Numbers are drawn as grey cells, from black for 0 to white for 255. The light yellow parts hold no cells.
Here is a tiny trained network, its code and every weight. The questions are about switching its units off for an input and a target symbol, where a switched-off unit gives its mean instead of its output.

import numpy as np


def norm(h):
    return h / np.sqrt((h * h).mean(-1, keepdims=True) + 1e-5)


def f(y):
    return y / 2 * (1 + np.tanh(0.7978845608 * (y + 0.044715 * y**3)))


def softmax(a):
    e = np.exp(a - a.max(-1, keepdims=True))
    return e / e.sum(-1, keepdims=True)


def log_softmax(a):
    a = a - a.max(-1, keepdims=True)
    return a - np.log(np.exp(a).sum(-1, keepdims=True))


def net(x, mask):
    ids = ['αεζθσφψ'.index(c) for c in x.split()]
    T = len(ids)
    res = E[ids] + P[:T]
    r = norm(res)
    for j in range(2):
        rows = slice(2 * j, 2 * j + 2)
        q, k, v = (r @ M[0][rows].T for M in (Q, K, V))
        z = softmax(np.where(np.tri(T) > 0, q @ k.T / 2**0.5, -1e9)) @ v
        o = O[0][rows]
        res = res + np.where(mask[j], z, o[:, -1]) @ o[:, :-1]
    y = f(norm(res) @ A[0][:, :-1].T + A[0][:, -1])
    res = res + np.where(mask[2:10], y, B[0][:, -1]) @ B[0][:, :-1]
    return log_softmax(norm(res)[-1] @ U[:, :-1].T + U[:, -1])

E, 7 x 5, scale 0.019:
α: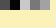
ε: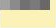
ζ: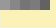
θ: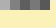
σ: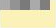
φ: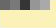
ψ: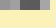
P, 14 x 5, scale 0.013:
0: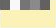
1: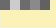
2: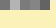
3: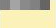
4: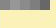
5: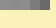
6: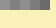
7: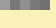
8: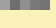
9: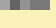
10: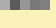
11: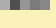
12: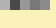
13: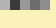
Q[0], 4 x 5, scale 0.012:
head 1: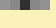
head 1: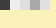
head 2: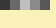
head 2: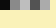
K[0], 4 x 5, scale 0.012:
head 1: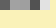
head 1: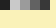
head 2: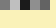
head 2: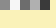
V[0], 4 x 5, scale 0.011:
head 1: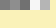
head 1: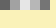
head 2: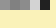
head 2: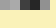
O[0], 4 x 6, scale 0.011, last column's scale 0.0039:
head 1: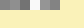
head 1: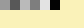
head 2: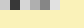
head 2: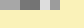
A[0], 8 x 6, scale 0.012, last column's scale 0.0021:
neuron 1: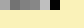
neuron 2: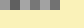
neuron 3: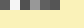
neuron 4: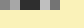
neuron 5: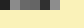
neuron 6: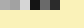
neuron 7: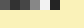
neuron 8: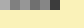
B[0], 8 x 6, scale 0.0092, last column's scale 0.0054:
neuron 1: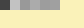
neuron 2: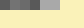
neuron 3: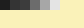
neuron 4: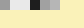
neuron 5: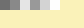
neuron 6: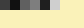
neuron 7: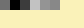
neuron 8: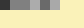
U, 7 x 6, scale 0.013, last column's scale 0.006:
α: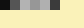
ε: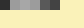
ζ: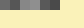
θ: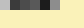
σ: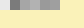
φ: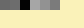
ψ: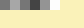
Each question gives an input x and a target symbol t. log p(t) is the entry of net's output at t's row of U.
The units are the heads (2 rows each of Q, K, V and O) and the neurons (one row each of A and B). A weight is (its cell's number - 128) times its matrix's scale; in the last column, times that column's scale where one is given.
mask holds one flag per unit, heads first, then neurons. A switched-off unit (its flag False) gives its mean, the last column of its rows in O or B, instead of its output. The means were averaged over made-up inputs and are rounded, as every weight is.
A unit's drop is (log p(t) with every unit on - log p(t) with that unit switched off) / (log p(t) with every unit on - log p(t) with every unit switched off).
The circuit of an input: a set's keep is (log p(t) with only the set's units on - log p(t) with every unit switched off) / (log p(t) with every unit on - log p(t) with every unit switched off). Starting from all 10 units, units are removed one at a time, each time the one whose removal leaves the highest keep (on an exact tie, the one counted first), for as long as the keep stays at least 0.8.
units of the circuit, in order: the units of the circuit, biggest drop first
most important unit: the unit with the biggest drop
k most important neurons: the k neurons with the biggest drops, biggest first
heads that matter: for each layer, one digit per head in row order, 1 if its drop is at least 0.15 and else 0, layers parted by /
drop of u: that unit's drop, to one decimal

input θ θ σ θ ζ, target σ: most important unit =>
head 2
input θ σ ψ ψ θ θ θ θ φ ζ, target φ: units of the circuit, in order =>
head 1; head 2
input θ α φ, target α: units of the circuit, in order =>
head 2; neuron 5
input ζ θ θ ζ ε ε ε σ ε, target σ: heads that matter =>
10
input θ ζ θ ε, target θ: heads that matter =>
10
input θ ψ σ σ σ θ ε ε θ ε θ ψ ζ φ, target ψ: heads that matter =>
11
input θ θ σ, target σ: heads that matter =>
01
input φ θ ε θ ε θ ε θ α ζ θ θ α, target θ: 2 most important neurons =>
neuron 5; neuron 6
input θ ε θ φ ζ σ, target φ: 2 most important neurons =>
neuron 3; neuron 5
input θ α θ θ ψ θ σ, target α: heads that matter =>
01
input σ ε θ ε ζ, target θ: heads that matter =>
10
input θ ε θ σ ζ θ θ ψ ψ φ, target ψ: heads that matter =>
01
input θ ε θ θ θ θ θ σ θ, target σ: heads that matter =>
10
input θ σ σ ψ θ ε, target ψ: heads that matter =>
01
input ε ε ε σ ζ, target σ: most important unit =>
head 1
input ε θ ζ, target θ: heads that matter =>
11
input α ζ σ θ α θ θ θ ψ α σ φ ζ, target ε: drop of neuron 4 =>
-0.1
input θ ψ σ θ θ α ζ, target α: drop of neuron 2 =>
-0.1
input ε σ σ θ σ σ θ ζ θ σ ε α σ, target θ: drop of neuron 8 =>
0.1
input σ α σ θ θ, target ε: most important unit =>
head 2
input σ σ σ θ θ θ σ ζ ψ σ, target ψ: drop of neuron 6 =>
0.0
